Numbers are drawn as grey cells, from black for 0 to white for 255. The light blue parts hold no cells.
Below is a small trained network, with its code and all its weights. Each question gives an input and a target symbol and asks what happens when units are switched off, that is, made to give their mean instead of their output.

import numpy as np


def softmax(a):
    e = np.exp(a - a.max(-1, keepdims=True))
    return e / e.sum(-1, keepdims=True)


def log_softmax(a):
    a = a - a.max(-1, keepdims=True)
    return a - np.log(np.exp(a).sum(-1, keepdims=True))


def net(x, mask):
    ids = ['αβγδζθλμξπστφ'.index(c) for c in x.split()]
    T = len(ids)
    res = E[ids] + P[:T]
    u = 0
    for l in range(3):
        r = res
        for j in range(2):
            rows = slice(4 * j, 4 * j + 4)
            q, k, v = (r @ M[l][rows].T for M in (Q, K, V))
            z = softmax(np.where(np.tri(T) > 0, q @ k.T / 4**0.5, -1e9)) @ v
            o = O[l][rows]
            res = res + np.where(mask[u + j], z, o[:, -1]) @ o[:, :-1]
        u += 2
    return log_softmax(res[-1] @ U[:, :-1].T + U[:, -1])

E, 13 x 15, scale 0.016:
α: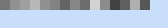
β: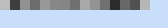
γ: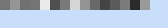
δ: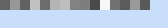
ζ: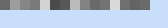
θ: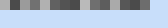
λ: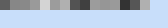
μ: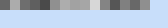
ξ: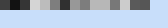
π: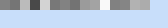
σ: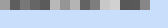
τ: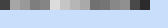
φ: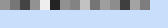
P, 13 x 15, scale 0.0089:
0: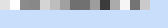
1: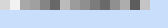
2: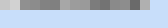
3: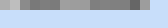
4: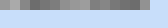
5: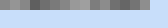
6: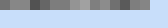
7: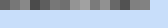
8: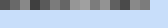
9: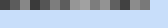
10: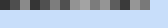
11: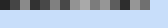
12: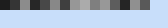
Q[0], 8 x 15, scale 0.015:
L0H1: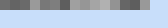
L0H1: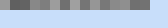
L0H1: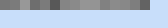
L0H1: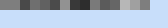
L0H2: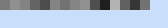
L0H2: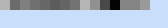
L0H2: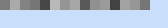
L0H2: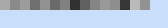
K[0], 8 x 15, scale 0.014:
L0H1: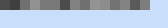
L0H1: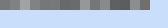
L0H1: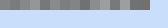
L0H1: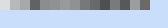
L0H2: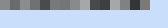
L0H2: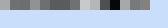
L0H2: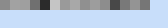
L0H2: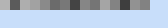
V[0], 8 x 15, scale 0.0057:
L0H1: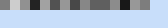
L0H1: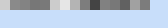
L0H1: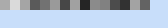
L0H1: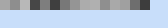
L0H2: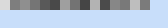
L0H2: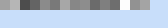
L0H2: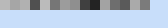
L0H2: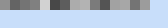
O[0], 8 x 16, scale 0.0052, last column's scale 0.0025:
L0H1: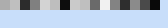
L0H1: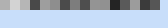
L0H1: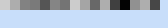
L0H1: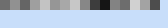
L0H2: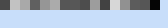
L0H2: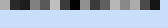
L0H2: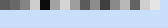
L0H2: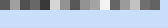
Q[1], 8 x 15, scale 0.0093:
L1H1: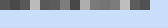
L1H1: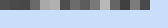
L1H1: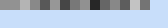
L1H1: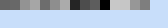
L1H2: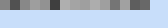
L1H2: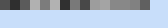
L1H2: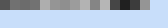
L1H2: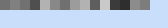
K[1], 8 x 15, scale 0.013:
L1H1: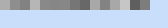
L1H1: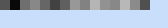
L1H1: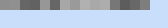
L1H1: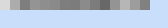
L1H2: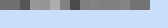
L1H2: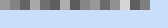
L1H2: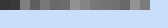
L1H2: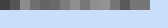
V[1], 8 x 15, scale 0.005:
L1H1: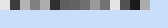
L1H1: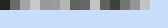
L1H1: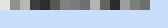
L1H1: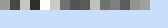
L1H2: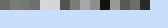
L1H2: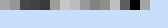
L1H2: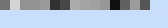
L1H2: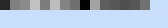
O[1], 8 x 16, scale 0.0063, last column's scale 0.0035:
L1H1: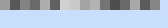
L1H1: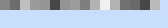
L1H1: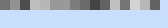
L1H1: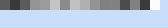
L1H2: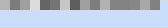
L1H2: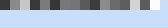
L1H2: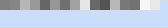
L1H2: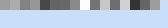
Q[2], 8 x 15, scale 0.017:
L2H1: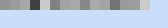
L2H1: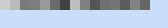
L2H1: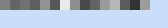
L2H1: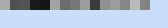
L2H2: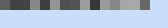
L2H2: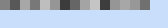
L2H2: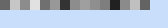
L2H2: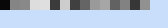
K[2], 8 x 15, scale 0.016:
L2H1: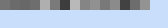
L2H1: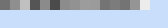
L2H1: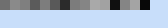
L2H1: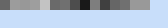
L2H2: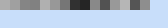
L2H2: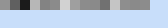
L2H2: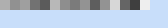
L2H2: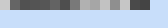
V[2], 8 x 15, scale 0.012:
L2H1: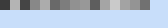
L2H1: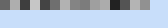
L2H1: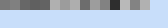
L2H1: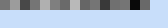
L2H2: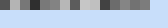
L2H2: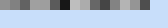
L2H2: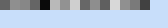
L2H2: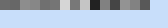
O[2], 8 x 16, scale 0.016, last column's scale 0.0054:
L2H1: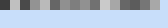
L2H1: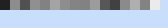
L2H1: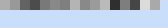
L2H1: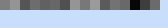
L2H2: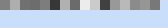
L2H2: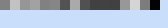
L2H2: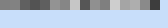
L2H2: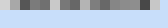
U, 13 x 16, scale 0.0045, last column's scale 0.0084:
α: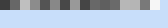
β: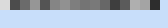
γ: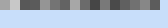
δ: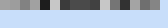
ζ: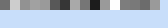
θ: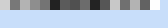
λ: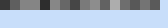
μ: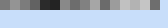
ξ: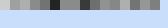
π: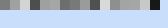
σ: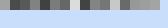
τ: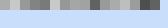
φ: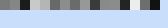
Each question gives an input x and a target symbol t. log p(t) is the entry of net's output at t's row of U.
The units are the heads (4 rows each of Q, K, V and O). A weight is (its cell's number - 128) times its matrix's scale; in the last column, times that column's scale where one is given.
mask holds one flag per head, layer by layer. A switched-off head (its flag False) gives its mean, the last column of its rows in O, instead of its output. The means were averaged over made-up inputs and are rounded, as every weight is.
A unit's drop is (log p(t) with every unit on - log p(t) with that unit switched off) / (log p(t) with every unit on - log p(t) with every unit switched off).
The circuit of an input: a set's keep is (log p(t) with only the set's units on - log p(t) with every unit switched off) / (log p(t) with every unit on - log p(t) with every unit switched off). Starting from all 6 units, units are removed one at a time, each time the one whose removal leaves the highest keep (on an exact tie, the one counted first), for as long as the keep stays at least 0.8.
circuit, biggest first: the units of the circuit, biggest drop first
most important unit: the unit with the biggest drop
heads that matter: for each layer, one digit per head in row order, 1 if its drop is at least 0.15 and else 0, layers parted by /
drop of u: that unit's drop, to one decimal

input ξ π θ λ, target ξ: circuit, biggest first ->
[L0H1, L1H2, L2H1, L1H1]
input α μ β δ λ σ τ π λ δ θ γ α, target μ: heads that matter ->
00 / 11 / 01
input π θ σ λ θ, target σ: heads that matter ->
11 / 11 / 01
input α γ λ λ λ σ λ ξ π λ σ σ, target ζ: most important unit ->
L0H1
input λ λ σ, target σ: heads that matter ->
00 / 01 / 01
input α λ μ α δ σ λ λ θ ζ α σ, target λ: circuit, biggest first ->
[L1H2, L0H1, L2H2]
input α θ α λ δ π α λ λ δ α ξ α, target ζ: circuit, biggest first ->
[L1H2, L2H1, L0H1, L1H1]
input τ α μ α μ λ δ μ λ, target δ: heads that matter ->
11 / 11 / 01
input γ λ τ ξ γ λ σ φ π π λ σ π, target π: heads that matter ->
11 / 01 / 10
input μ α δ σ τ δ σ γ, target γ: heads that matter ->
01 / 01 / 10
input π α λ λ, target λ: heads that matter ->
10 / 00 / 11
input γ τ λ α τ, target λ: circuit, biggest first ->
[L0H2, L0H1, L2H2]
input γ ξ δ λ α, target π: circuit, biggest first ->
[L2H1, L0H1, L0H2]
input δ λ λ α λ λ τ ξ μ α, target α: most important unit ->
L0H1
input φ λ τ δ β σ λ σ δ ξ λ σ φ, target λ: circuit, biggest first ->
[L0H2, L2H2]
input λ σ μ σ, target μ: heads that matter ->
00 / 00 / 01
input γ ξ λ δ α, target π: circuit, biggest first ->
[L0H1, L2H1, L0H2]
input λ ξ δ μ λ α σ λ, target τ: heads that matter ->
10 / 11 / 01
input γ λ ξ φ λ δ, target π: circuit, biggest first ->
[L0H2, L2H1, L0H1]
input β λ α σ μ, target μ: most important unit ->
L1H2
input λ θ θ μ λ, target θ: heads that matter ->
00 / 10 / 10
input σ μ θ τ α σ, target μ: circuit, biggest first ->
[L1H2, L2H2]
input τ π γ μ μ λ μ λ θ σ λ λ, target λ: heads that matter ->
11 / 11 / 11
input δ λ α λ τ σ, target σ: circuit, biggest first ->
[L1H2, L0H1, L2H2]
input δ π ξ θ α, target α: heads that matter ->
10 / 00 / 01
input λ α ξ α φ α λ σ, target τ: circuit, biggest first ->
[L0H1, L2H2, L1H2, L1H1]
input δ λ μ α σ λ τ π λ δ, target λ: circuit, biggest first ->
[L2H2]
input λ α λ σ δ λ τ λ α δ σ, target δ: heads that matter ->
11 / 01 / 01
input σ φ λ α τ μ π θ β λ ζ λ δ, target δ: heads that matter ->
11 / 10 / 01
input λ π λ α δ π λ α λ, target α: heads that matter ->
10 / 00 / 11
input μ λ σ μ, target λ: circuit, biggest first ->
[L0H2, L2H2]
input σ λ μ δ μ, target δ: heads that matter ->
11 / 01 / 01
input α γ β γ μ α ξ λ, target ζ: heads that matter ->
10 / 10 / 10
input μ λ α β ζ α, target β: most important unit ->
L1H2
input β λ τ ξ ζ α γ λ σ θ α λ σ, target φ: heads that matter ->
11 / 11 / 10
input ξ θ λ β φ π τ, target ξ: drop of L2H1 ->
0.5
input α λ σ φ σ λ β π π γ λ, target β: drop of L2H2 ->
0.2
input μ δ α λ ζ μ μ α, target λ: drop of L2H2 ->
0.6
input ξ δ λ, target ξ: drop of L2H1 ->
0.2
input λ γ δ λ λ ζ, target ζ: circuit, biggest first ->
[L2H1]
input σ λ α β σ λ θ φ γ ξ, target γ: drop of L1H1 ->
0.1
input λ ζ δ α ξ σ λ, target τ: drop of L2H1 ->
0.0
